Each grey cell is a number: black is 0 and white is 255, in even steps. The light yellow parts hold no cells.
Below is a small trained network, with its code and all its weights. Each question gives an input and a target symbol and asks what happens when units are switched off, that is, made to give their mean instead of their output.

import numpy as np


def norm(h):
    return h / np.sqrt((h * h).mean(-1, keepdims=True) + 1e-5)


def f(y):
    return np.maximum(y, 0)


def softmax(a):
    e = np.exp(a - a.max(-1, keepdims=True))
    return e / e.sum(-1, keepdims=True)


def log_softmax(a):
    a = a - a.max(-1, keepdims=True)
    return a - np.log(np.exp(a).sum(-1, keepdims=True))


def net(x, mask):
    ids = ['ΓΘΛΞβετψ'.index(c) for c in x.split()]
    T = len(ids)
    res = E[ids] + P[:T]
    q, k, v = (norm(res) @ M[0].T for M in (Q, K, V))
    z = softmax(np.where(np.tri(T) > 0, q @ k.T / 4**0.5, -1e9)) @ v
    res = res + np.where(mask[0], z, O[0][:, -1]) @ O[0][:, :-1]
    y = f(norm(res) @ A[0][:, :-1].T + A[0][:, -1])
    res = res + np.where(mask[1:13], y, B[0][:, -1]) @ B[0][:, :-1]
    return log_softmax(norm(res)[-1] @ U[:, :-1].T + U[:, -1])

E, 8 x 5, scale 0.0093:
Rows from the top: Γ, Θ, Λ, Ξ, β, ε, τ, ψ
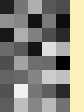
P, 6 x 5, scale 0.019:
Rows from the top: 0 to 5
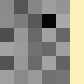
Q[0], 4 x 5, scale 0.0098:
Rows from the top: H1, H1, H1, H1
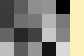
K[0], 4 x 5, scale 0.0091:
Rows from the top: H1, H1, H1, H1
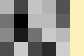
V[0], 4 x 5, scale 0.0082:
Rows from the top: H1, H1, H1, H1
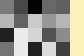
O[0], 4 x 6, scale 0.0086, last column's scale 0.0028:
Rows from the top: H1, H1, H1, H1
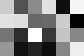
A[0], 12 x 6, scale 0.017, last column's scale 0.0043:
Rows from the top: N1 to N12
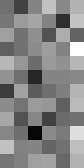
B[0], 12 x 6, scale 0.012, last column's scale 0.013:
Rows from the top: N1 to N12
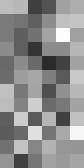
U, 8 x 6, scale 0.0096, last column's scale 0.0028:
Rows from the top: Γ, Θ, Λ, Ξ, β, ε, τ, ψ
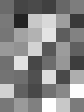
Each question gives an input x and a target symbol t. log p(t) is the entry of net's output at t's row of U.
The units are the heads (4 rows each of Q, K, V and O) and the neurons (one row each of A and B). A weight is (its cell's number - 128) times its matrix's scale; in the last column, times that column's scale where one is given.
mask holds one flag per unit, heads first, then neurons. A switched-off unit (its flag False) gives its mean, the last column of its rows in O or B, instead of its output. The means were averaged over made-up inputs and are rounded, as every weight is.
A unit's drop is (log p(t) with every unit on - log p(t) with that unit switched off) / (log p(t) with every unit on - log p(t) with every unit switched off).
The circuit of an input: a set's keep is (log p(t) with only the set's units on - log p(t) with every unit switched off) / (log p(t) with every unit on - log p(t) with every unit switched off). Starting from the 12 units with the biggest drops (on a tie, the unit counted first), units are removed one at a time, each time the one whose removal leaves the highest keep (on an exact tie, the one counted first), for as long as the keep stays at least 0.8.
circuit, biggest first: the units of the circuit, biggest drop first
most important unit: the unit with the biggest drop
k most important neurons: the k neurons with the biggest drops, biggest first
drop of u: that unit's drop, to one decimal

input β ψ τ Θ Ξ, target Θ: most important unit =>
N10
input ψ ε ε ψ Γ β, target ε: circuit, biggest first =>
(N10 N7)
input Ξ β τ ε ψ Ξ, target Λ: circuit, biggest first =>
(H1 N10 N6)
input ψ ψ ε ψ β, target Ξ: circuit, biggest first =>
(H1 N7 N10)
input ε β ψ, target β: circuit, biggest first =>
(H1 N5)
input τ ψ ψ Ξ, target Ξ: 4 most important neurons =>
(N10 N1 N9 N5)
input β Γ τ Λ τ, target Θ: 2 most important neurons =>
(N10 N9)
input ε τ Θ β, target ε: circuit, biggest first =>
(H1 N9)
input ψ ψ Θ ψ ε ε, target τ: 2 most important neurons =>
(N1 N10)
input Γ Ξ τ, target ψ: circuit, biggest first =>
(N2 N12)
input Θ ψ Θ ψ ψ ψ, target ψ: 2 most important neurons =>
(N3 N9)
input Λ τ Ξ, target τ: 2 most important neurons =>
(N1 N4)
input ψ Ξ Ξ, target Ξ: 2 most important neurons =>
(N10 N7)
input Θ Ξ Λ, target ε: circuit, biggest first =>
(H1)
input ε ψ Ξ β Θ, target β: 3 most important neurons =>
(N5 N8 N2)
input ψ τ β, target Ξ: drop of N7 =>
0.2
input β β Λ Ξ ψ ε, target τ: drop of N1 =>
0.4
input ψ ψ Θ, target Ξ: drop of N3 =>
0.0
